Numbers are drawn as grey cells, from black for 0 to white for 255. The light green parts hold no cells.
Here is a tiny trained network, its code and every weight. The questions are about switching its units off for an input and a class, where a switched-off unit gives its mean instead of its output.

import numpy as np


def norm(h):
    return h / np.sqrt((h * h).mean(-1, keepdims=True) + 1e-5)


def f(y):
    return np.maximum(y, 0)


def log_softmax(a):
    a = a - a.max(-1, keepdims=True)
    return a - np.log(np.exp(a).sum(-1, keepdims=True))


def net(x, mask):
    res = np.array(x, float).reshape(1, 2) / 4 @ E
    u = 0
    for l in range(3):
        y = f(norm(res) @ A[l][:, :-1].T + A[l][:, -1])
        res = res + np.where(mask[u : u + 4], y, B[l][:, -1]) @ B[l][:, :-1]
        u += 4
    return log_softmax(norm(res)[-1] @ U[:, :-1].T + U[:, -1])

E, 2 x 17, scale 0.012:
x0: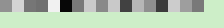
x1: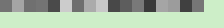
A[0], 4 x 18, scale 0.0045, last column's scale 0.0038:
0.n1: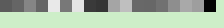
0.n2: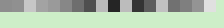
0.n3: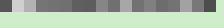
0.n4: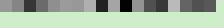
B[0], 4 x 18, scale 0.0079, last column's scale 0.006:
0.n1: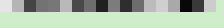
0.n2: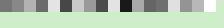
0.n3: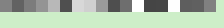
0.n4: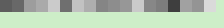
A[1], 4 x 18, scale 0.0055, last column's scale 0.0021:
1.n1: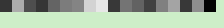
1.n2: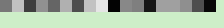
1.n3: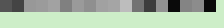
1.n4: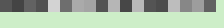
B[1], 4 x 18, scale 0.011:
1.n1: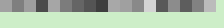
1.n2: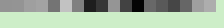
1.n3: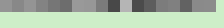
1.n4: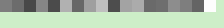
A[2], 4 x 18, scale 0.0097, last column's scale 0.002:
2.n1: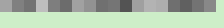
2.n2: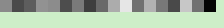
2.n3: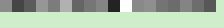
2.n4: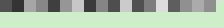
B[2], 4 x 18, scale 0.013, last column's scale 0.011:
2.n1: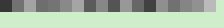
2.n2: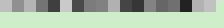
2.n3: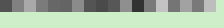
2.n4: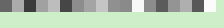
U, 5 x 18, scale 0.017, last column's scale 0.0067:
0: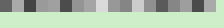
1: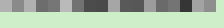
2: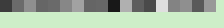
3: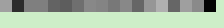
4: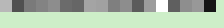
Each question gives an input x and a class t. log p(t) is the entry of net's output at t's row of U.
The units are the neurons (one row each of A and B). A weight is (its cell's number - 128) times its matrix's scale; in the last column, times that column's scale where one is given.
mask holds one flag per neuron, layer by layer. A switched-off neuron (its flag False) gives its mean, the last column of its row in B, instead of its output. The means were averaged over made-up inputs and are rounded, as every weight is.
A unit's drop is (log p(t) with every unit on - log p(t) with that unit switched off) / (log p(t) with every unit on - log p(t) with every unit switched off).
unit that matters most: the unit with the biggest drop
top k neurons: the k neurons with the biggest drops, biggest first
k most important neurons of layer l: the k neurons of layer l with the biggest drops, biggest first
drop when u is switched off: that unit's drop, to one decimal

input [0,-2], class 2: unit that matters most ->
0.n1
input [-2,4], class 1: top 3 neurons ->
2.n4, 0.n4, 1.n1
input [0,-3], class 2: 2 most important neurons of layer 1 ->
1.n1, 1.n2
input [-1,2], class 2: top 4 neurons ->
0.n2, 2.n4, 1.n4, 2.n3
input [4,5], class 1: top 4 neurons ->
0.n2, 2.n4, 1.n2, 1.n1
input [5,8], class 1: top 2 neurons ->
1.n2, 2.n4
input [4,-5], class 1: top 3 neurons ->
2.n4, 0.n2, 2.n2
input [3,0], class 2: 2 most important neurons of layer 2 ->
2.n3, 2.n4
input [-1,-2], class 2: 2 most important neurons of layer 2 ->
2.n1, 2.n2
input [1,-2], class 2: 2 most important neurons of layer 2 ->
2.n1, 2.n4
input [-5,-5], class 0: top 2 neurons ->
2.n4, 1.n1
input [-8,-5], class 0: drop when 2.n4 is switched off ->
1.7
